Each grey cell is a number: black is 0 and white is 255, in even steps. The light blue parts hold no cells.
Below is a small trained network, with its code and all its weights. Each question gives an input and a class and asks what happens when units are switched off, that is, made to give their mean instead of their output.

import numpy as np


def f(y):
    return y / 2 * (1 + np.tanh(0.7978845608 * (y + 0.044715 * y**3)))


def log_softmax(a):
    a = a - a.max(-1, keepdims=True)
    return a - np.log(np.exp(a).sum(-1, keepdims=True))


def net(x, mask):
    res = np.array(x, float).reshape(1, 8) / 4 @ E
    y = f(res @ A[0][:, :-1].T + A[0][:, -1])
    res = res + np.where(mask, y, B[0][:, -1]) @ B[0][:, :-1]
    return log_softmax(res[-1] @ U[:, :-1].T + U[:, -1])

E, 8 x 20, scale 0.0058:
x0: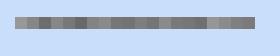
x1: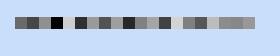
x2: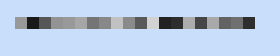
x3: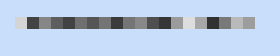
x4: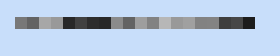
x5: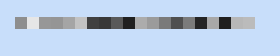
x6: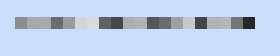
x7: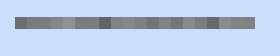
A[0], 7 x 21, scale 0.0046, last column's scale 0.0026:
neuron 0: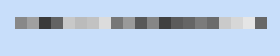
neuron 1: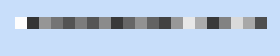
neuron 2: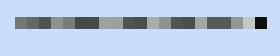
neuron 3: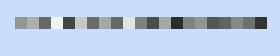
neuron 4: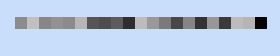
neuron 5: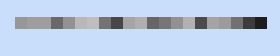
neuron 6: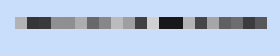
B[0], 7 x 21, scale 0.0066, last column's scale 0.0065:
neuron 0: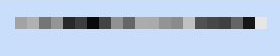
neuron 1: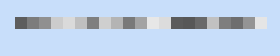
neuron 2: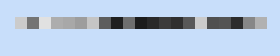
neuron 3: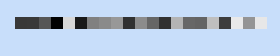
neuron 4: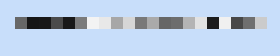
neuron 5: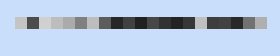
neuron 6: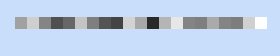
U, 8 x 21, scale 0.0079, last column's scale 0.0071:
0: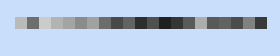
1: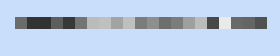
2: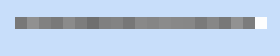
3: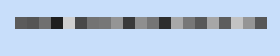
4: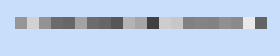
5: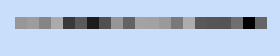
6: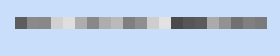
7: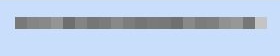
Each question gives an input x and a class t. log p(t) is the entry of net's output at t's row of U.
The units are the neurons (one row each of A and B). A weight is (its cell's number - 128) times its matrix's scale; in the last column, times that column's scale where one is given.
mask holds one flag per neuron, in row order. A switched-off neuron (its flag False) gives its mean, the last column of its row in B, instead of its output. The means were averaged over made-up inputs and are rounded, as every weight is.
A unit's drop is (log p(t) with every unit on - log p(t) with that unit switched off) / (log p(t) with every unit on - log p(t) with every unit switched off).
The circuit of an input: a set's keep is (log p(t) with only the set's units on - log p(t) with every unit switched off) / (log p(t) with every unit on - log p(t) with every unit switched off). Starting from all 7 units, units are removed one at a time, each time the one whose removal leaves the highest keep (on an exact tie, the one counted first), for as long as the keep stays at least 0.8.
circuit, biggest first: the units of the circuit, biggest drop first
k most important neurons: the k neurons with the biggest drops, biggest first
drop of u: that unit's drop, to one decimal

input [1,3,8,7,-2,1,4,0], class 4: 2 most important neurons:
[neuron 6; neuron 3]
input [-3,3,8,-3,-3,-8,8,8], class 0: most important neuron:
[neuron 5]
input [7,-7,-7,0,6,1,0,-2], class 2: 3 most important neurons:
[neuron 3; neuron 6; neuron 0]
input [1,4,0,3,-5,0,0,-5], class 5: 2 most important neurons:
[neuron 0; neuron 3]
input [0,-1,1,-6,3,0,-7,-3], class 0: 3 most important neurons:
[neuron 2; neuron 1; neuron 0]
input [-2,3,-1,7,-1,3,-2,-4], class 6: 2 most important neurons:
[neuron 1; neuron 3]
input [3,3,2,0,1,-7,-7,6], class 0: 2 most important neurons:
[neuron 2; neuron 4]
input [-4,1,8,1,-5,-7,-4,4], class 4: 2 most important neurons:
[neuron 6; neuron 4]
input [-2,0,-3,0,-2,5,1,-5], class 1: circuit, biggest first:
[neuron 4; neuron 6]
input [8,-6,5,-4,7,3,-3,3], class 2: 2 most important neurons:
[neuron 0; neuron 3]
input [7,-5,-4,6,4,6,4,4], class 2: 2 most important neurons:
[neuron 3; neuron 1]
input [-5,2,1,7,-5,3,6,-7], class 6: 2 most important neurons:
[neuron 1; neuron 2]
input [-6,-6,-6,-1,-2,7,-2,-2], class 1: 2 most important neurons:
[neuron 4; neuron 6]
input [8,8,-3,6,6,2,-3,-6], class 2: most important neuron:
[neuron 3]
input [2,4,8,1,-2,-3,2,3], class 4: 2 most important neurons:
[neuron 6; neuron 3]
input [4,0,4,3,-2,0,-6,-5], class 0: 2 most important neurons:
[neuron 2; neuron 3]
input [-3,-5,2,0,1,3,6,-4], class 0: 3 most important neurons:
[neuron 5; neuron 0; neuron 1]
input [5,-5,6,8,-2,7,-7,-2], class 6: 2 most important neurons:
[neuron 1; neuron 5]
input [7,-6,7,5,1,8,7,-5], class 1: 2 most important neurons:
[neuron 4; neuron 2]
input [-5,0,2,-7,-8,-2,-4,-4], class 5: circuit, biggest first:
[neuron 0]
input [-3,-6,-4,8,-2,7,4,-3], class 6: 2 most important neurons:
[neuron 1; neuron 6]
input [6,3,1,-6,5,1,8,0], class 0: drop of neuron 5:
0.8
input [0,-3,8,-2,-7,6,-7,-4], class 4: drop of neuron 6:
1.3
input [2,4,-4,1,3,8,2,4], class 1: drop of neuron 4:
0.7
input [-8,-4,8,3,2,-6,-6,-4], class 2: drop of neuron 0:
-0.2
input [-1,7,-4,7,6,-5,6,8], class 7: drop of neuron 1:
0.3
